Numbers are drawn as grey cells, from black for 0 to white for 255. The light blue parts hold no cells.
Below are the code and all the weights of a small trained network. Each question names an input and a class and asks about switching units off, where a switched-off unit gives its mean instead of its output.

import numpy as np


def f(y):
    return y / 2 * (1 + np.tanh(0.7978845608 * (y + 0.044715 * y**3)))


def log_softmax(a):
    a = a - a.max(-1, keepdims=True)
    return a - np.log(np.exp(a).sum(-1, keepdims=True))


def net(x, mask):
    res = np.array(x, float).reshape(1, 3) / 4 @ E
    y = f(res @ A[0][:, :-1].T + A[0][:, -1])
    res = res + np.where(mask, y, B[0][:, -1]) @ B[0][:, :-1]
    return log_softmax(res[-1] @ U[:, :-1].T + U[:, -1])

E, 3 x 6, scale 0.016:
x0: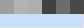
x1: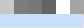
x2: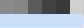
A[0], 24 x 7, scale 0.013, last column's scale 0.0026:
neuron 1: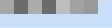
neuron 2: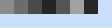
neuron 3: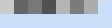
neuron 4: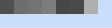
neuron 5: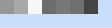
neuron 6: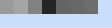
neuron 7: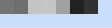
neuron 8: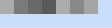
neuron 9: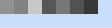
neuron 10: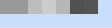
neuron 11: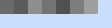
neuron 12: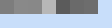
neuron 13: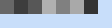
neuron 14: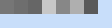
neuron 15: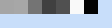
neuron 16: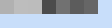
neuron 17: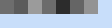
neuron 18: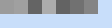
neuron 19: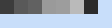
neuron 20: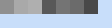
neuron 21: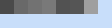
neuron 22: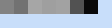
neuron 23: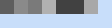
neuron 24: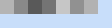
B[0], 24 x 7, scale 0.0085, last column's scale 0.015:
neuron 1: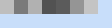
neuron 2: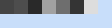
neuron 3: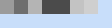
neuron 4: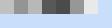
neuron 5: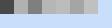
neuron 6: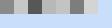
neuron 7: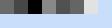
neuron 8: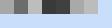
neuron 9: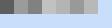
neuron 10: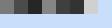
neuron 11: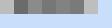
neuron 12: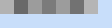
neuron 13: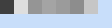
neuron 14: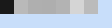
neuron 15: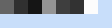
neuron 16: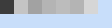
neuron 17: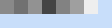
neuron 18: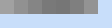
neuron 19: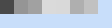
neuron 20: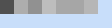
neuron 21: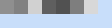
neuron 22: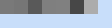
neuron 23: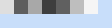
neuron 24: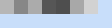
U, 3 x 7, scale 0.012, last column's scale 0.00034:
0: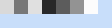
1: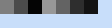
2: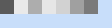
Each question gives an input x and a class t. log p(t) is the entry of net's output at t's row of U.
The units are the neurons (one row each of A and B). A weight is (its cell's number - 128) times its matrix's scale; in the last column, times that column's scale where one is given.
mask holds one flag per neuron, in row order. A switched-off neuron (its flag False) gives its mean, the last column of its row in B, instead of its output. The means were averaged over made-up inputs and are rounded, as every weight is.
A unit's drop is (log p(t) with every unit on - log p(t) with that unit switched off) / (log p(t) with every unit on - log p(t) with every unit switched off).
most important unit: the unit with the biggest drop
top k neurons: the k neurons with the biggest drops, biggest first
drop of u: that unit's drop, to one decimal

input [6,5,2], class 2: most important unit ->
neuron 16
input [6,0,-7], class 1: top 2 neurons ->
neuron 7; neuron 10
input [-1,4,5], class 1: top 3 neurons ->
neuron 15; neuron 2; neuron 23
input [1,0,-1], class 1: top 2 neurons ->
neuron 23; neuron 14
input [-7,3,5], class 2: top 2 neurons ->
neuron 19; neuron 14
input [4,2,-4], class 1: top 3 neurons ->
neuron 10; neuron 7; neuron 14
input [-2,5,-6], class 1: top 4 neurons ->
neuron 10; neuron 7; neuron 23; neuron 4
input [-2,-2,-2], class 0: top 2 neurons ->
neuron 15; neuron 2
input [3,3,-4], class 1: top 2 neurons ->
neuron 10; neuron 7
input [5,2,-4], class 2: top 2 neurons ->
neuron 15; neuron 16
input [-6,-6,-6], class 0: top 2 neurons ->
neuron 23; neuron 15
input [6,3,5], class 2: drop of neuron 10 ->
0.1
